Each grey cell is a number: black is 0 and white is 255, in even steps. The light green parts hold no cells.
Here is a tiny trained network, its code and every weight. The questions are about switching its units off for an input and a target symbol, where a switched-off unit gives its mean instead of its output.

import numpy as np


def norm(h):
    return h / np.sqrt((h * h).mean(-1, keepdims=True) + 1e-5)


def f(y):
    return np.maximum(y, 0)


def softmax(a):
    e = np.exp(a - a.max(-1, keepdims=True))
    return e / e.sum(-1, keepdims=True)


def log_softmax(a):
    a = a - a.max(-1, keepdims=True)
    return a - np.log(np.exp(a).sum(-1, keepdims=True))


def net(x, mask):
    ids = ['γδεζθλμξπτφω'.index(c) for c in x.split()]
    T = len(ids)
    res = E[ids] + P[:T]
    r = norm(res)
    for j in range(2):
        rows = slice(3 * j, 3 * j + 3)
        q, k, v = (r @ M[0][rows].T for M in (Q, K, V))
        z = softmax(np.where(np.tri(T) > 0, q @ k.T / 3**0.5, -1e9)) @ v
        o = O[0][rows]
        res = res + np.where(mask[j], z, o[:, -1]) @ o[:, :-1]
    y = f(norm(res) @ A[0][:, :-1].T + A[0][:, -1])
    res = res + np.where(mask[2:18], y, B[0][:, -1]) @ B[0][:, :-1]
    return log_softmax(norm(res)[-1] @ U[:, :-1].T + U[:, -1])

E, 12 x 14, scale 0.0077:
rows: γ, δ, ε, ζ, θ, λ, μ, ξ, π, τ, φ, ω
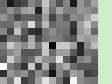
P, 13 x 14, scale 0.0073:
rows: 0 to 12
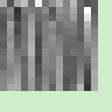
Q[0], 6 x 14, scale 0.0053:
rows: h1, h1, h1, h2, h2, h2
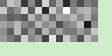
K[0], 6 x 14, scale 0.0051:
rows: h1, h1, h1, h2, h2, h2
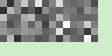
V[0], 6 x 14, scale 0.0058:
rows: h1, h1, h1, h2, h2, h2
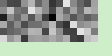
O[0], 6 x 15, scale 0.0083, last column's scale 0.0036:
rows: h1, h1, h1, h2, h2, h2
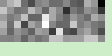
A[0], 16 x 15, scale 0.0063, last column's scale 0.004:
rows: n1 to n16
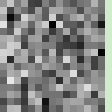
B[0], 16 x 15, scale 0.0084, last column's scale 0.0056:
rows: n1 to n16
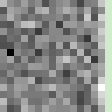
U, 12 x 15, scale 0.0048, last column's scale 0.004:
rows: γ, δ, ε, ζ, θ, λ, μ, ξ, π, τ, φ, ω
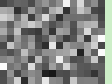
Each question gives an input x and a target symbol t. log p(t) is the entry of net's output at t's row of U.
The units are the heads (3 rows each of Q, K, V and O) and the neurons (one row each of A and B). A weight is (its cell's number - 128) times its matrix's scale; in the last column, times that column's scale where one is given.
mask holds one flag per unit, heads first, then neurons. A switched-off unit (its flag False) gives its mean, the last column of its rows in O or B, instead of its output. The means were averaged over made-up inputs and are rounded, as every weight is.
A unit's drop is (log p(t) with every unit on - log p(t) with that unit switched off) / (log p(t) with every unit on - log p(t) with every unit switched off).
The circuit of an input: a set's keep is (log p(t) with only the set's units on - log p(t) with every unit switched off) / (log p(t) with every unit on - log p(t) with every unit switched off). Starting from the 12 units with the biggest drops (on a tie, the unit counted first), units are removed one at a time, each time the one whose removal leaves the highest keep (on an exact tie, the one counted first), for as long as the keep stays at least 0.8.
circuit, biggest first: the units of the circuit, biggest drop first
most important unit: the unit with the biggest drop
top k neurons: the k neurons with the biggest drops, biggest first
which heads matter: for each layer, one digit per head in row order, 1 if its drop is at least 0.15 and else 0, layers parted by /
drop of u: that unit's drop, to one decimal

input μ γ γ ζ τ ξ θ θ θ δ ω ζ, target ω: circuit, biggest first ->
(h2, n7, h1)
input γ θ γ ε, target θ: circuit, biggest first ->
(h1)
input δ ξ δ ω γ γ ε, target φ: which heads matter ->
01
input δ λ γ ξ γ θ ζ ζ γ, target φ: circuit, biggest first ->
(h2, n13)
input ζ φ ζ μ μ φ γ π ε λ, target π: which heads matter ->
01
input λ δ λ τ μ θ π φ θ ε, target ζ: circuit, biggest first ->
(h2, n4)
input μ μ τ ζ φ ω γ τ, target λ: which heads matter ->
11
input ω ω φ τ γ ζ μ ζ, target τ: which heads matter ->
10
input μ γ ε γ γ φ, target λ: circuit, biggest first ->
(h1, n8)
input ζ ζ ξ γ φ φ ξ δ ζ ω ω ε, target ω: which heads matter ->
01
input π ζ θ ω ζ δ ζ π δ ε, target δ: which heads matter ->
10
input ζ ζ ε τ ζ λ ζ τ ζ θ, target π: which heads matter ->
11
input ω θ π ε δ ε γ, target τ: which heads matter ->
10
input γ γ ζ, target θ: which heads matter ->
10
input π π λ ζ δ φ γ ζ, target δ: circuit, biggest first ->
(h1, n3, h2)
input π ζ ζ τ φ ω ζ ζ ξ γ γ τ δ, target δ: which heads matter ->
10
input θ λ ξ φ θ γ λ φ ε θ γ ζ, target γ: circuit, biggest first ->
(h1)
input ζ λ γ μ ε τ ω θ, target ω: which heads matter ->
11
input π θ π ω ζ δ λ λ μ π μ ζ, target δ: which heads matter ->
10
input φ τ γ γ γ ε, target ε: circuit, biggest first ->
(h1, h2)
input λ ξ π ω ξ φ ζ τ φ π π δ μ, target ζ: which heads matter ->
01
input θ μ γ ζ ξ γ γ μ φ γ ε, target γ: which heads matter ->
10
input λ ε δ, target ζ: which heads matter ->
01
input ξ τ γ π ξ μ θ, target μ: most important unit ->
h2
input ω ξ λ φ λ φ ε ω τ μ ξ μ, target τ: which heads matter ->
11
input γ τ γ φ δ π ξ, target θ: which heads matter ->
10
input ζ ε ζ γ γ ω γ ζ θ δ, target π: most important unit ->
h1
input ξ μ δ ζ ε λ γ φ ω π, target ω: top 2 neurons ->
(n15, n1)
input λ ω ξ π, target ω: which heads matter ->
01
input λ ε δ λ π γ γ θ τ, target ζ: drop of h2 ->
0.8
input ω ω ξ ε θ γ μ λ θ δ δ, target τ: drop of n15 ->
0.3
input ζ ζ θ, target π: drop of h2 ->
0.2
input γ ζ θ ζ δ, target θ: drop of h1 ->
0.8
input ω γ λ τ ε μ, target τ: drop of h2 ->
0.2
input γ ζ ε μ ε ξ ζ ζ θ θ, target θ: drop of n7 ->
0.0
